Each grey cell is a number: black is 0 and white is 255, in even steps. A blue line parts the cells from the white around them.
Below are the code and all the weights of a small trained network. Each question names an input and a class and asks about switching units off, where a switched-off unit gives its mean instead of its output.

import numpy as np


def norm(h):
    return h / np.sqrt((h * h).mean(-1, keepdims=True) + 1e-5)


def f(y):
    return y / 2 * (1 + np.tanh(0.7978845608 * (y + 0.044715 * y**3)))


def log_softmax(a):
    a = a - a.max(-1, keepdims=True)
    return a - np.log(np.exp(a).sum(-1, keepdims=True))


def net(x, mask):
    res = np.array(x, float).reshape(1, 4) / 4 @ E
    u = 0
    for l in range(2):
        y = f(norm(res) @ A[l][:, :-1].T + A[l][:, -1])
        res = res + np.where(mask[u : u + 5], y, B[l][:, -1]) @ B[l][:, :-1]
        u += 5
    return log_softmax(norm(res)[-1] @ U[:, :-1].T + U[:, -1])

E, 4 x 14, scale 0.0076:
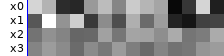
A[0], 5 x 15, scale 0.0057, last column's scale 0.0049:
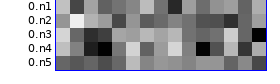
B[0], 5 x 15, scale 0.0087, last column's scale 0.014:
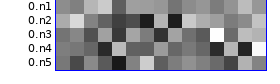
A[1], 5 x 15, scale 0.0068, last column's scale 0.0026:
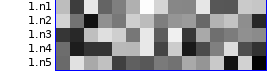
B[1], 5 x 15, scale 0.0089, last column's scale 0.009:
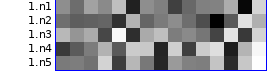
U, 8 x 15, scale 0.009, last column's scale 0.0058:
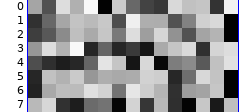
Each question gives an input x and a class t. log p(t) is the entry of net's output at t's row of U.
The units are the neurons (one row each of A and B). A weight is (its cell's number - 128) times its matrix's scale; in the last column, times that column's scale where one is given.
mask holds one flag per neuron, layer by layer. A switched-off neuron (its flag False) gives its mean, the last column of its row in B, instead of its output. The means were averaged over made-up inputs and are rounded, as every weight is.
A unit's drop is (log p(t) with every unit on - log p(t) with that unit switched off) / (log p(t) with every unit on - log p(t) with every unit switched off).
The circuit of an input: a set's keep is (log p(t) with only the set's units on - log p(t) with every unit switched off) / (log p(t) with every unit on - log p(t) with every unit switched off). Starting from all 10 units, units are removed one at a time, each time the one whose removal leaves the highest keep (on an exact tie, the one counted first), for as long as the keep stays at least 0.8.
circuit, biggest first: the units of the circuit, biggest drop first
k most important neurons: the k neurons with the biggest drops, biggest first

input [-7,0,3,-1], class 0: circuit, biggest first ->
(0.n2, 1.n3)
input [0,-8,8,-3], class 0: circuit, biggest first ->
(1.n1, 0.n4)
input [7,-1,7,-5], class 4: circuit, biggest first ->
(0.n2)
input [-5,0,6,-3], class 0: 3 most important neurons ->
(0.n2, 0.n3, 1.n3)
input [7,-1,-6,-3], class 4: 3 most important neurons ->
(1.n4, 0.n2, 0.n3)
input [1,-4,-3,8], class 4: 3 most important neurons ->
(0.n2, 0.n3, 1.n2)
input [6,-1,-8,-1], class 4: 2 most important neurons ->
(1.n4, 0.n2)
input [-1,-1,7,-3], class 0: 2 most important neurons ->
(0.n2, 0.n4)
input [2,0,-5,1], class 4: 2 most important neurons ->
(0.n2, 1.n4)
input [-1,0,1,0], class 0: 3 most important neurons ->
(0.n2, 0.n3, 0.n4)
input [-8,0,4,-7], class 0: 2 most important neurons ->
(0.n2, 1.n3)
